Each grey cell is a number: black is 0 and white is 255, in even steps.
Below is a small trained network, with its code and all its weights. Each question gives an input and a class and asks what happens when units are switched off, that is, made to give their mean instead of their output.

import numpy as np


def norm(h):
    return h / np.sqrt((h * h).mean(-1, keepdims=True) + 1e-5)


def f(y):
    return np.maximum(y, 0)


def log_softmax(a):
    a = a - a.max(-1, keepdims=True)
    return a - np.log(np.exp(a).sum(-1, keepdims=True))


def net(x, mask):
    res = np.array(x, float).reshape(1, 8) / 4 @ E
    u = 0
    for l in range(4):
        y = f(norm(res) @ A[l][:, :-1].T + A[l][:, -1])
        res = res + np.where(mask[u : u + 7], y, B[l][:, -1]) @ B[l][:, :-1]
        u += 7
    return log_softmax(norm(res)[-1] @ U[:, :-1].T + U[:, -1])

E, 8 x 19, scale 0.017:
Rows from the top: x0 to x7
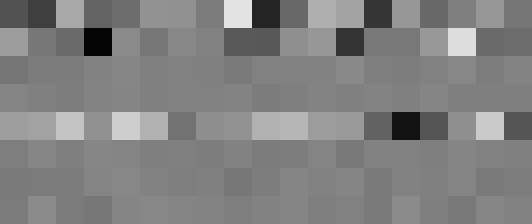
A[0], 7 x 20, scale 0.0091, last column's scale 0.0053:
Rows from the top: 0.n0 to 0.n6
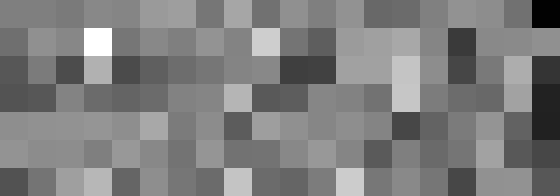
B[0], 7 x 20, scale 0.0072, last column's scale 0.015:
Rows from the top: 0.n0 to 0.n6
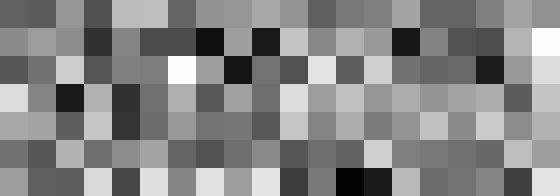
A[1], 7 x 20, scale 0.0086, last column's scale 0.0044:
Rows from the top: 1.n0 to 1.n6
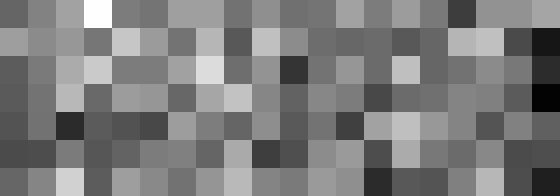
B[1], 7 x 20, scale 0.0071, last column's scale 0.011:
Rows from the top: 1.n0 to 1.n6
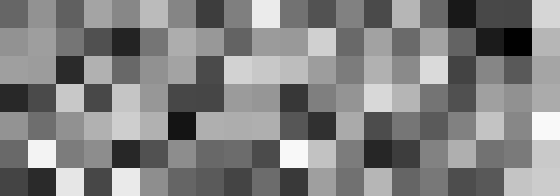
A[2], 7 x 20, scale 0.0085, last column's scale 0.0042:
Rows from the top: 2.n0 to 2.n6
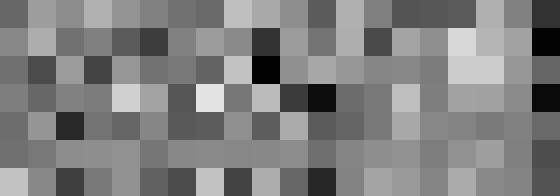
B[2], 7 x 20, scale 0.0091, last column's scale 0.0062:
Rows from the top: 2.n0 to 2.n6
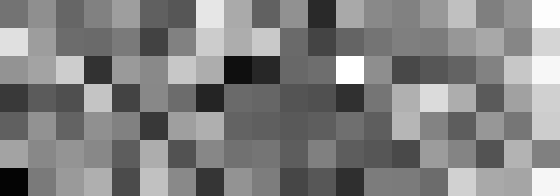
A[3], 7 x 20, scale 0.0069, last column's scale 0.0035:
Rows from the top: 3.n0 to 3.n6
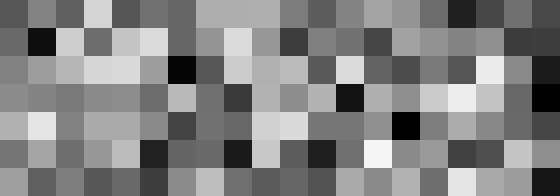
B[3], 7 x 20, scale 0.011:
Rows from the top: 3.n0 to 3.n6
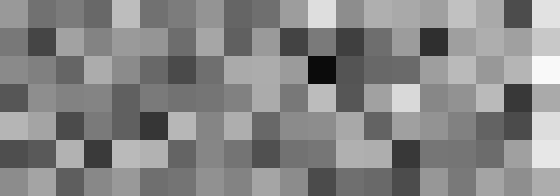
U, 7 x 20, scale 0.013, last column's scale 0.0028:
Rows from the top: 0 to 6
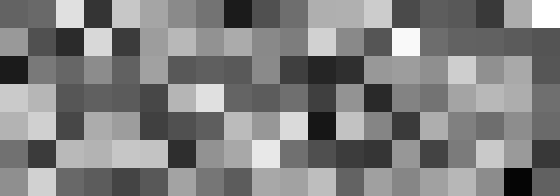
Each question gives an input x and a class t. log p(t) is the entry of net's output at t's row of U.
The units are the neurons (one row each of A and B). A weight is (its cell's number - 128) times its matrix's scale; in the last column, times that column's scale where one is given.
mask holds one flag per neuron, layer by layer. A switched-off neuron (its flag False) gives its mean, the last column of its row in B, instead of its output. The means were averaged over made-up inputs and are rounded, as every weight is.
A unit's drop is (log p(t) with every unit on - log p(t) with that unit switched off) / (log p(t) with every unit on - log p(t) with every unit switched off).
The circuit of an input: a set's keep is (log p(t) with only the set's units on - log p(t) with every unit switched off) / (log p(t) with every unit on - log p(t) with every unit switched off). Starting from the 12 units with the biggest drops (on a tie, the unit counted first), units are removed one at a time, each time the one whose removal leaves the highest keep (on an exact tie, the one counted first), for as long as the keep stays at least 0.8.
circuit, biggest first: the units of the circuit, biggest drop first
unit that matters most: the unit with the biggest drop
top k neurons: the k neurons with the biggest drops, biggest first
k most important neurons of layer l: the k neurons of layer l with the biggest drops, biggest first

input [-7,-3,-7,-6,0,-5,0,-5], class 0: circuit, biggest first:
[3.n5]
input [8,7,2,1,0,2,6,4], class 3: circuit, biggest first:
[1.n5; 2.n1]
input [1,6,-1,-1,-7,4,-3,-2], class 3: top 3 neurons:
[0.n6; 0.n3; 1.n5]
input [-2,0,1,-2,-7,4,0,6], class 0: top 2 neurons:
[0.n2; 0.n6]
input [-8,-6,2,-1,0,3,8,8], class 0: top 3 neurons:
[3.n5; 0.n2; 1.n4]
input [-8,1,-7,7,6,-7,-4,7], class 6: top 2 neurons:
[1.n1; 1.n4]
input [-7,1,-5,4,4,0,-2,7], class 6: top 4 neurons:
[1.n4; 1.n1; 3.n3; 0.n1]
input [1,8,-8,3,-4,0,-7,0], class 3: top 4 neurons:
[0.n6; 2.n2; 1.n0; 1.n5]
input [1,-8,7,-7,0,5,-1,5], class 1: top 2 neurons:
[0.n6; 0.n2]
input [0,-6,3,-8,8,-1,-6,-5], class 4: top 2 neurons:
[0.n4; 0.n1]
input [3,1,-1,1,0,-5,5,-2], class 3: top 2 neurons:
[0.n3; 1.n0]
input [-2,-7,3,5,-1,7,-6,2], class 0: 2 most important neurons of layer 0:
[0.n2; 0.n1]
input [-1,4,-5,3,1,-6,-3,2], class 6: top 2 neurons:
[0.n1; 1.n1]
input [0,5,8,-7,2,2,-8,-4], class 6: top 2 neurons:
[0.n1; 1.n1]
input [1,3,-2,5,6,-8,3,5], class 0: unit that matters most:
1.n6
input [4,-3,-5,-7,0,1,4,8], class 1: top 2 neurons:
[0.n3; 1.n4]
